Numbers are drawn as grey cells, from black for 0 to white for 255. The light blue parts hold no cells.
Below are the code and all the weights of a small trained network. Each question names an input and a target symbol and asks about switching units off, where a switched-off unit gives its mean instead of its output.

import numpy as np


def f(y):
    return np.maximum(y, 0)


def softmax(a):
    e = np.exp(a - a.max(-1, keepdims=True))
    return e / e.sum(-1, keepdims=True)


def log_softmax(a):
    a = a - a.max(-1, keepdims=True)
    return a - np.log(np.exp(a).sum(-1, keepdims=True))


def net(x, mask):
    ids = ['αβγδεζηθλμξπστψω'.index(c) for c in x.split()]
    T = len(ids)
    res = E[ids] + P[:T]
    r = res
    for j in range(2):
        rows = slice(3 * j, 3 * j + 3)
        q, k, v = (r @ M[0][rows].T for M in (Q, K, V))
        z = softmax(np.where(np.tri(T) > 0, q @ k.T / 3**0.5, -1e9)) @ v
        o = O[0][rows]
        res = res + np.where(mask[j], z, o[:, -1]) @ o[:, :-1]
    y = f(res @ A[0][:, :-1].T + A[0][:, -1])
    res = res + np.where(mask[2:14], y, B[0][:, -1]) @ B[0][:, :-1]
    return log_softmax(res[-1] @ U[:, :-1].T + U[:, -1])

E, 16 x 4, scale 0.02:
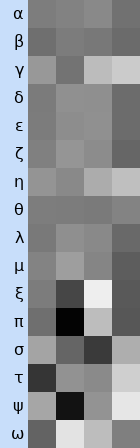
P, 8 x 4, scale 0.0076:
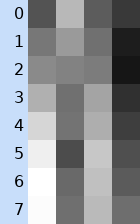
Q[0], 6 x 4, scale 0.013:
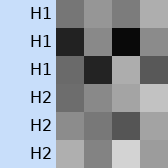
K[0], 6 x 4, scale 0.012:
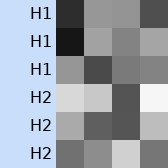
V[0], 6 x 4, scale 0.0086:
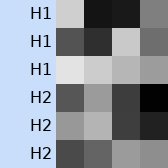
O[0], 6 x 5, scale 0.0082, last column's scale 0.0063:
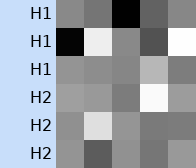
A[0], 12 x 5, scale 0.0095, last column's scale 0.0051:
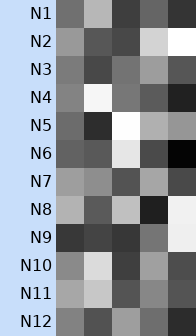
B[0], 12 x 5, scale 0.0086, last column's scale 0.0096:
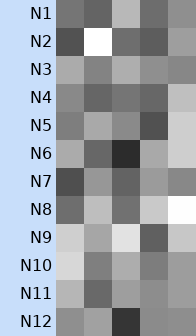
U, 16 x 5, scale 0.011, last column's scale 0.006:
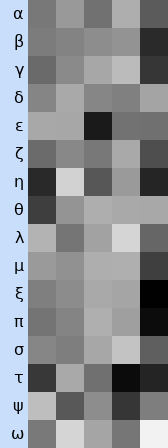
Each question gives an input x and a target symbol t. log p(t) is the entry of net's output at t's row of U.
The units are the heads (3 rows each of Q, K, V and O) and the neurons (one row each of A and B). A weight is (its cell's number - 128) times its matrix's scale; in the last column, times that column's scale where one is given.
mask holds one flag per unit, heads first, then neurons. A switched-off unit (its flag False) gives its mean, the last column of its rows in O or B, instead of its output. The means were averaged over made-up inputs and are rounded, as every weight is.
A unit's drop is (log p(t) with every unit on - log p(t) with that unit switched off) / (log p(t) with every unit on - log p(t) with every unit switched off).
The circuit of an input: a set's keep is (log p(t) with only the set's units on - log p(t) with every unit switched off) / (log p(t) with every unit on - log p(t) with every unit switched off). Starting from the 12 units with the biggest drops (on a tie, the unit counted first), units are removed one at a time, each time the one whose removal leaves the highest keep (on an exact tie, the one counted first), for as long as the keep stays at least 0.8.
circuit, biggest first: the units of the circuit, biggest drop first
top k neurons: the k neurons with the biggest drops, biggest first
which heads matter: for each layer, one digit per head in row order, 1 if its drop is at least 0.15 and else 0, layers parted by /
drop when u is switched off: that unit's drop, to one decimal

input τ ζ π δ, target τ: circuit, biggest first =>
[H1]
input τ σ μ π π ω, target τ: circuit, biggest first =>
[H1 N4]
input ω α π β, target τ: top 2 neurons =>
[N8 N6]
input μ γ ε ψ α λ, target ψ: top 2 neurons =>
[N8 N10]
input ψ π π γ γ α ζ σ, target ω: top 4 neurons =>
[N2 N9 N6 N4]
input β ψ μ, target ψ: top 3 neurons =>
[N8 N10 N4]
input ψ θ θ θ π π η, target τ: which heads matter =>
11
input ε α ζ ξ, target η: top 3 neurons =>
[N8 N6 N9]
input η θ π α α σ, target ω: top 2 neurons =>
[N2 N6]
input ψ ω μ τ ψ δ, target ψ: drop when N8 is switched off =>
0.4
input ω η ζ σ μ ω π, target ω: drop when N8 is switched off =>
0.3
